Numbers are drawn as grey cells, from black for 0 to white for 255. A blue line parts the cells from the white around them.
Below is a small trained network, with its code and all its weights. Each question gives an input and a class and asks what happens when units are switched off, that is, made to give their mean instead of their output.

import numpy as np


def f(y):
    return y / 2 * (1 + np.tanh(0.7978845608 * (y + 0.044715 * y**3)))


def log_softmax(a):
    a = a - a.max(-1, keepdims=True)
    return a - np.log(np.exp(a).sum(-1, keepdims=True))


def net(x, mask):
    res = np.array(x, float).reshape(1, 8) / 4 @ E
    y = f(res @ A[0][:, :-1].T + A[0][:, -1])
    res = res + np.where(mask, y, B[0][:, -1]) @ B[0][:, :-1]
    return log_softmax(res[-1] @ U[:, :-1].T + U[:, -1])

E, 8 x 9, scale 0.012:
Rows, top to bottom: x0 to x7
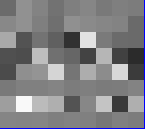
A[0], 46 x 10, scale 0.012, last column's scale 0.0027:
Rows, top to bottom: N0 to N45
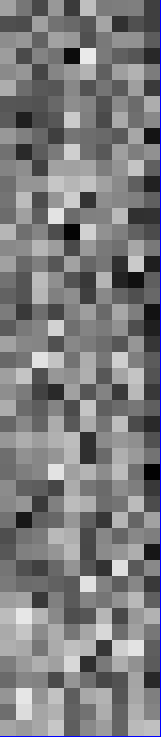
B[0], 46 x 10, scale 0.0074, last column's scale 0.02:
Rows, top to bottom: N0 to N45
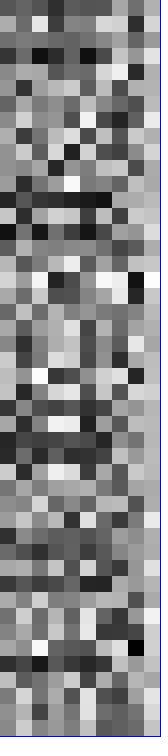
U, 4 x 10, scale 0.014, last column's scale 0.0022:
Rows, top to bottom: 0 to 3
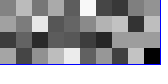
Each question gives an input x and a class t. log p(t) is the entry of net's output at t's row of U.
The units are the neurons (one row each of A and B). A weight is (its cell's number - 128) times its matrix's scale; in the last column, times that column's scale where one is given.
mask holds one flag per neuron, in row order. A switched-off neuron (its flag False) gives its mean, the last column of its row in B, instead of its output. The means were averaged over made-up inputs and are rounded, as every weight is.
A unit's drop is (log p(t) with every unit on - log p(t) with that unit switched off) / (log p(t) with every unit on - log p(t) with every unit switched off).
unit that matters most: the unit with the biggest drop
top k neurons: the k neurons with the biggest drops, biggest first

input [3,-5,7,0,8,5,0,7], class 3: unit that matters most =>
N26
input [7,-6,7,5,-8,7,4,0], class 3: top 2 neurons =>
N24, N16
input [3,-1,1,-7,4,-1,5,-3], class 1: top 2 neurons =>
N40, N23
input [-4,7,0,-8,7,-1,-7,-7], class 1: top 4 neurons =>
N40, N4, N23, N10
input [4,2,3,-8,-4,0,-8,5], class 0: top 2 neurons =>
N7, N35
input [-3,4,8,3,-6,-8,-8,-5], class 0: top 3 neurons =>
N7, N32, N9
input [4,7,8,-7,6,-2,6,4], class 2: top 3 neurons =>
N14, N3, N17
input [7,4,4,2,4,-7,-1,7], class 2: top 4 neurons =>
N3, N24, N14, N16
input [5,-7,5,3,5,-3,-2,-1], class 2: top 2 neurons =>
N3, N14
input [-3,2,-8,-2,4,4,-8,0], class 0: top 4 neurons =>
N7, N35, N32, N9
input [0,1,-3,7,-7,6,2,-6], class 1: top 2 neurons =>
N17, N1
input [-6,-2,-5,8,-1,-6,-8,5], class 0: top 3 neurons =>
N9, N7, N32
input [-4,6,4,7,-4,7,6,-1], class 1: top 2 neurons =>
N17, N1
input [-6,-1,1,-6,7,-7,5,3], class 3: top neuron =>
N29
